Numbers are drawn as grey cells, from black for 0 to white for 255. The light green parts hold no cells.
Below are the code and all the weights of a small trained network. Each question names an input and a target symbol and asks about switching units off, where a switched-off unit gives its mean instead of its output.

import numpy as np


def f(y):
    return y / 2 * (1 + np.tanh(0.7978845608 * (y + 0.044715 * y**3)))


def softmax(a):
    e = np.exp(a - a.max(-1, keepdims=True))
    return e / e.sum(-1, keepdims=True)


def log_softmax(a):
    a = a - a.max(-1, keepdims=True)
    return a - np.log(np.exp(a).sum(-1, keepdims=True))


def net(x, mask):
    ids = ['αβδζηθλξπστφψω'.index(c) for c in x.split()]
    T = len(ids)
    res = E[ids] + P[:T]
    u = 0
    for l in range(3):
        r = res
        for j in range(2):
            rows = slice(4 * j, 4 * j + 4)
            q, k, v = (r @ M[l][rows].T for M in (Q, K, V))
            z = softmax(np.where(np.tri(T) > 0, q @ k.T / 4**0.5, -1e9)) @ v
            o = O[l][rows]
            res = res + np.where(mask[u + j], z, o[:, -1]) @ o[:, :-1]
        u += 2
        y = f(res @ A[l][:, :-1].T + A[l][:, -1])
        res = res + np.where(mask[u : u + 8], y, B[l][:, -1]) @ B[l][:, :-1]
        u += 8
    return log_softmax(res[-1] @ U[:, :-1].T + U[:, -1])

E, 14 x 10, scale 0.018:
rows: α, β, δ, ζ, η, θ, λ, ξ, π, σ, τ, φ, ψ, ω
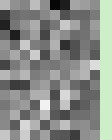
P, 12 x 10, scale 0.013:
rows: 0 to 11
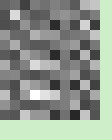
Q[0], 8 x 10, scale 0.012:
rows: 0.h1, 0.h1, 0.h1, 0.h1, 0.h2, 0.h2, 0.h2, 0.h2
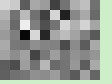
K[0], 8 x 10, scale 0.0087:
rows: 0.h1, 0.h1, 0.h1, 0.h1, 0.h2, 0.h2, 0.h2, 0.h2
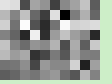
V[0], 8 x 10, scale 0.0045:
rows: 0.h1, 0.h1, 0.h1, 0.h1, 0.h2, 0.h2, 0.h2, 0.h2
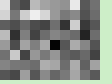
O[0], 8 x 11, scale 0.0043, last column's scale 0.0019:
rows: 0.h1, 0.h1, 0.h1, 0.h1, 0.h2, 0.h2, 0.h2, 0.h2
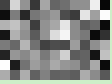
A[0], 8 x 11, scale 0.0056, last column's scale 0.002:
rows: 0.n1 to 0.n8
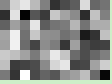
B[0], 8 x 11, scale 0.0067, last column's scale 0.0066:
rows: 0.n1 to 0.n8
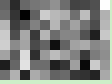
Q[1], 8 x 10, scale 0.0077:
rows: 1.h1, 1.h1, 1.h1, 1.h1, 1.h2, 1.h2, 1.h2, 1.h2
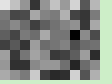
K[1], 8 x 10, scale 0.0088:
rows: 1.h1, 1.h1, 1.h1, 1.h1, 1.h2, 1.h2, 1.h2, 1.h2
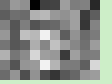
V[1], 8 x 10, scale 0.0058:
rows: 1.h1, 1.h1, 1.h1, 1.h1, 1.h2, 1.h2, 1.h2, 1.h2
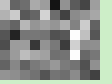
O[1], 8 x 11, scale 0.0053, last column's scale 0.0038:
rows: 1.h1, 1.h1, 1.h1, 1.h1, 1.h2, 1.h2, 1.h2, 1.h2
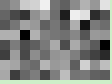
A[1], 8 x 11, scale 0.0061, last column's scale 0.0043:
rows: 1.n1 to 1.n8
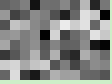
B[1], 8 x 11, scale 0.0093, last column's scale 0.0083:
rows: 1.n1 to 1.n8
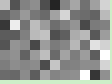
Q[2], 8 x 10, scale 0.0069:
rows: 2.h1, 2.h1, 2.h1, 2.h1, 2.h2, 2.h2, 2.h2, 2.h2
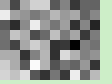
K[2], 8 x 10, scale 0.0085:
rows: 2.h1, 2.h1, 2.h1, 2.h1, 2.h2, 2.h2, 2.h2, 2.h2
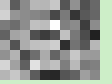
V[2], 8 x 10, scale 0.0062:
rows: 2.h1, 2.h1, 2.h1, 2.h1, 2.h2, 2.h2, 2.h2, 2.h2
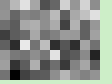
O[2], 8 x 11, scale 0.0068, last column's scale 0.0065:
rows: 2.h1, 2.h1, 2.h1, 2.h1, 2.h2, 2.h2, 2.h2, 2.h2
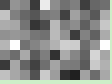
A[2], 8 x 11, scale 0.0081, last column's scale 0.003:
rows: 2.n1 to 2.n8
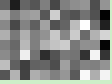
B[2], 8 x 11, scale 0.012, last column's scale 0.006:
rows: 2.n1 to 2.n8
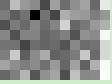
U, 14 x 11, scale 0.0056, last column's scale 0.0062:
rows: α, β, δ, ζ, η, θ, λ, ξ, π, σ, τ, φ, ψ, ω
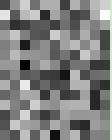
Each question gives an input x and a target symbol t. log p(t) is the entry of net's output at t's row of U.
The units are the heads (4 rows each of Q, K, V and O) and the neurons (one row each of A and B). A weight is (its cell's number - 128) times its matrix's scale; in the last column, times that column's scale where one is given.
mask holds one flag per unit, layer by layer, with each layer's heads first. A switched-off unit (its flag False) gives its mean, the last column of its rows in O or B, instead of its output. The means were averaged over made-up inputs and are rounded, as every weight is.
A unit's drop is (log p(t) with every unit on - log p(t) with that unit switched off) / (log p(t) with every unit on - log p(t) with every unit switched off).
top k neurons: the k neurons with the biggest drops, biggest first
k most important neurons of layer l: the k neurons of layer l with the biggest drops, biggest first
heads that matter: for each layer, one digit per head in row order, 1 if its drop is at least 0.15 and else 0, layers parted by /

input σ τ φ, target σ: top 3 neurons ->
[0.n1; 2.n1; 0.n4]
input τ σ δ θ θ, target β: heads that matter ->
00 / 01 / 00
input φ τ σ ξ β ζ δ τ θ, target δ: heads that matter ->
10 / 10 / 11
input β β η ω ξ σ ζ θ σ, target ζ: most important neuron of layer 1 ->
[1.n4]
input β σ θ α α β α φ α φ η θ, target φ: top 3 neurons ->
[1.n5; 2.n3; 2.n1]
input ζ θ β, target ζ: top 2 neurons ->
[1.n4; 0.n7]
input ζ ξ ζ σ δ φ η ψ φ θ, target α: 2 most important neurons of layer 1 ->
[1.n6; 1.n4]
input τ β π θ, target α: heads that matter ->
10 / 00 / 00
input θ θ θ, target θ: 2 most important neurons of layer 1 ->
[1.n5; 1.n1]
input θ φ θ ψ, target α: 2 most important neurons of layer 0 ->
[0.n4; 0.n6]
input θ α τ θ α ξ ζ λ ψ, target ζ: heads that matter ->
00 / 10 / 11
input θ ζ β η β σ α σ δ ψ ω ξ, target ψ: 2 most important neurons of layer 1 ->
[1.n5; 1.n4]
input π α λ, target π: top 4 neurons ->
[2.n2; 2.n8; 0.n7; 0.n8]
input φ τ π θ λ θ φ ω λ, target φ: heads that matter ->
00 / 10 / 01
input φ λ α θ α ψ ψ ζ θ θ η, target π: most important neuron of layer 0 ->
[0.n6]
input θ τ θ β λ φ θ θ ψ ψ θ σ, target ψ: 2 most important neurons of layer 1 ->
[1.n4; 1.n5]
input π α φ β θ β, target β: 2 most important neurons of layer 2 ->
[2.n7; 2.n6]
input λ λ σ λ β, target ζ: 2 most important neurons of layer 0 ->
[0.n2; 0.n1]
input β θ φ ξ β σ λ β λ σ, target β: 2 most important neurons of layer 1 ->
[1.n5; 1.n2]
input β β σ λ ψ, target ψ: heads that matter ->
10 / 00 / 10
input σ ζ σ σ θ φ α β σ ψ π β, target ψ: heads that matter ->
00 / 10 / 01
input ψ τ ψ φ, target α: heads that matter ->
10 / 10 / 00
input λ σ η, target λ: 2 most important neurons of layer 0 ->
[0.n8; 0.n1]
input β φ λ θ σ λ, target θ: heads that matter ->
01 / 00 / 01
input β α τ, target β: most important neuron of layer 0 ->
[0.n7]
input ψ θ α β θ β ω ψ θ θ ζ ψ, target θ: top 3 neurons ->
[2.n6; 1.n5; 1.n1]
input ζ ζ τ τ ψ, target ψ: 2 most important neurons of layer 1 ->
[1.n3; 1.n1]
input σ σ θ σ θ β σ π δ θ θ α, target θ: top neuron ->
[2.n6]
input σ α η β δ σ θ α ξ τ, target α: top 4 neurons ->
[2.n8; 0.n4; 0.n3; 0.n1]
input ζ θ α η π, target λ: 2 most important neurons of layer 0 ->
[0.n2; 0.n7]
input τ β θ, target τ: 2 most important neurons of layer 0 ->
[0.n7; 0.n1]
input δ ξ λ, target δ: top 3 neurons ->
[2.n2; 0.n1; 0.n8]
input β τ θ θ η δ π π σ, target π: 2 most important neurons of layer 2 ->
[2.n2; 2.n8]
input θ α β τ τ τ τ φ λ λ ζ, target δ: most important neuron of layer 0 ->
[0.n2]
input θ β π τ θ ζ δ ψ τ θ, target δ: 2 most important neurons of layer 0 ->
[0.n4; 0.n3]
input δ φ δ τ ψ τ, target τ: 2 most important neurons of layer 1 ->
[1.n1; 1.n6]
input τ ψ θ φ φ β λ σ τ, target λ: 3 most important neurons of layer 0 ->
[0.n1; 0.n8; 0.n4]
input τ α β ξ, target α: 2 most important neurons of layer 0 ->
[0.n4; 0.n5]
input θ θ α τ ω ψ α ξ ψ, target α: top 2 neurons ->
[2.n8; 1.n5]
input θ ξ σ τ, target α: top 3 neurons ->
[2.n8; 0.n4; 0.n3]
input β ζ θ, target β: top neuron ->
[1.n1]
